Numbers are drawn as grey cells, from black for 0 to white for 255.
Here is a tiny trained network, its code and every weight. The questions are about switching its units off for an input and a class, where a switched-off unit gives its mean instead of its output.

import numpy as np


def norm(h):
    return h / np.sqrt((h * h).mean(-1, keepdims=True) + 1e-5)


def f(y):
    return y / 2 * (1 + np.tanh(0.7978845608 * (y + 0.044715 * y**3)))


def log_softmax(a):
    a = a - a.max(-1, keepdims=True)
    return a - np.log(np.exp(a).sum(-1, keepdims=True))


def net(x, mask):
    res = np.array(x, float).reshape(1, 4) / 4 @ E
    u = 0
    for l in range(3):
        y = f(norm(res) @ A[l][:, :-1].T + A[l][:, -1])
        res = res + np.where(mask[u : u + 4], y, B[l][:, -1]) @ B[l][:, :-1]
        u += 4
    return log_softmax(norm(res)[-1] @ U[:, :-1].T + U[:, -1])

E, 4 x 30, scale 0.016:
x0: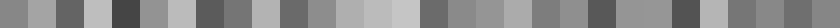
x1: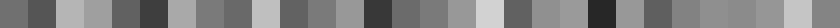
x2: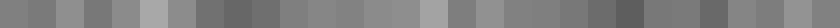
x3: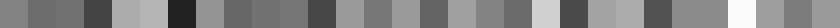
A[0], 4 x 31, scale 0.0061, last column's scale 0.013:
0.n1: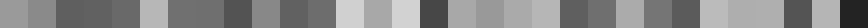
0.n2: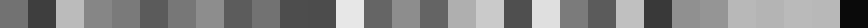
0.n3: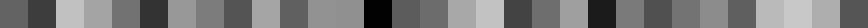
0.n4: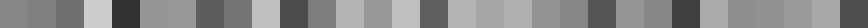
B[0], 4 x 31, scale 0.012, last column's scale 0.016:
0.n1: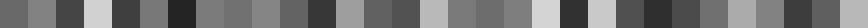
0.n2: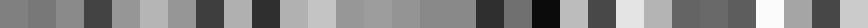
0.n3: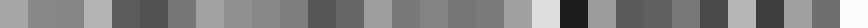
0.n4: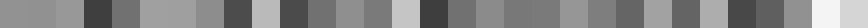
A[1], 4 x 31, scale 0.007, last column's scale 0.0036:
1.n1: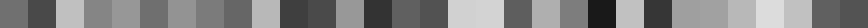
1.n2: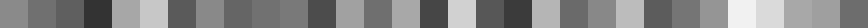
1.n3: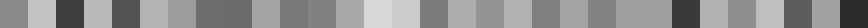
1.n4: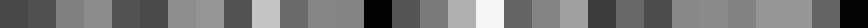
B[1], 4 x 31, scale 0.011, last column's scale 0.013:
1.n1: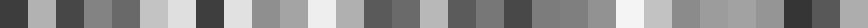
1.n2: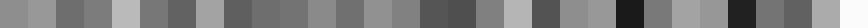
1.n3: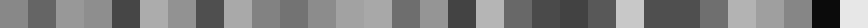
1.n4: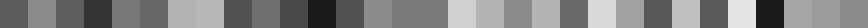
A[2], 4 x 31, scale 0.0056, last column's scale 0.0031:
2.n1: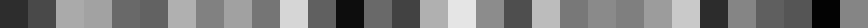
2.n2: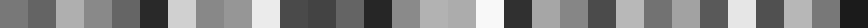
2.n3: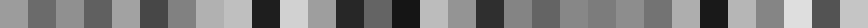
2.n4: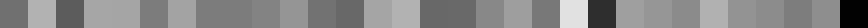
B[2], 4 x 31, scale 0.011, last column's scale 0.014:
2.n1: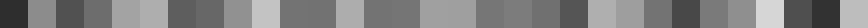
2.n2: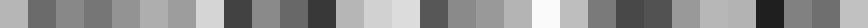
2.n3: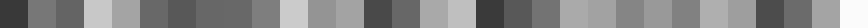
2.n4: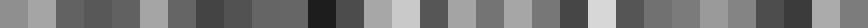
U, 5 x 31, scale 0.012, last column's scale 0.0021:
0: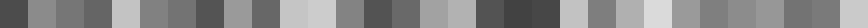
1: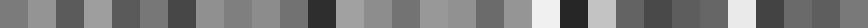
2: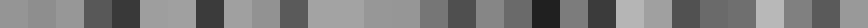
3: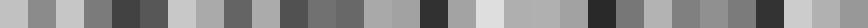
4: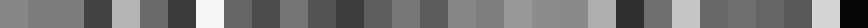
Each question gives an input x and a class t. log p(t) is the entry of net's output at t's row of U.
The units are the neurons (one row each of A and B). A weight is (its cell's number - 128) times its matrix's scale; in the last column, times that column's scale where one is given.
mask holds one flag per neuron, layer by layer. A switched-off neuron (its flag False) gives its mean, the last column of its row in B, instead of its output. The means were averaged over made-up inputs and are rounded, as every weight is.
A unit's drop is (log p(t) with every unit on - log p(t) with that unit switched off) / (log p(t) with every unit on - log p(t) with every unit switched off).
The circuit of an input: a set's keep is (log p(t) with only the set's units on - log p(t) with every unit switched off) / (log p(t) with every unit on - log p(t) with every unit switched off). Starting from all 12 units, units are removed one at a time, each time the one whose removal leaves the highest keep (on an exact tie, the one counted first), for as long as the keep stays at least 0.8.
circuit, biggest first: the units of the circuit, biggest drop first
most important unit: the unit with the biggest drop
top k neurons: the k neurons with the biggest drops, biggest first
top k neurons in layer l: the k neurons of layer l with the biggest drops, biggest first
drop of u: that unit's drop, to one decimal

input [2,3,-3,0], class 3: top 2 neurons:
0.n3, 0.n4
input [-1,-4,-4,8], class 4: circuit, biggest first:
1.n2
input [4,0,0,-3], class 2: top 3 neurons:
0.n3, 1.n3, 2.n2
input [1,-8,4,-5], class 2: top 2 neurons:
0.n3, 2.n3
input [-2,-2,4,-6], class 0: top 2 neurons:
0.n4, 1.n2
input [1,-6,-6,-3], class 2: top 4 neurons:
0.n3, 2.n3, 0.n2, 0.n1
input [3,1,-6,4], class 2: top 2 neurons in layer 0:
0.n2, 0.n3
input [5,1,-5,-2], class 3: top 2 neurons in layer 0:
0.n2, 0.n4
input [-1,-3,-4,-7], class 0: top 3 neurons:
0.n4, 1.n2, 0.n3
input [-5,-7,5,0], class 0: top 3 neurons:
0.n4, 0.n3, 1.n2
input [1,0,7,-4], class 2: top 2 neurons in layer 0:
0.n3, 0.n1
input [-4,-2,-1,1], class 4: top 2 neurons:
0.n3, 0.n2
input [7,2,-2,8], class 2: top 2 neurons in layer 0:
0.n2, 0.n3
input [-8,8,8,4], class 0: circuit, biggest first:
0.n2
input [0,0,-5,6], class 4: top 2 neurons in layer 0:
0.n3, 0.n1
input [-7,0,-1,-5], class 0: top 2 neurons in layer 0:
0.n1, 0.n3
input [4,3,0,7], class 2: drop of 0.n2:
0.7
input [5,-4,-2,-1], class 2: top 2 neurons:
0.n3, 1.n3
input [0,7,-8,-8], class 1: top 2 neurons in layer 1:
1.n4, 1.n2
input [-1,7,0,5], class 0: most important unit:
0.n2
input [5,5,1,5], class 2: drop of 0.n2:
1.2
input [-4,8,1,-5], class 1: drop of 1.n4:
0.0
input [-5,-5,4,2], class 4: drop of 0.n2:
0.1
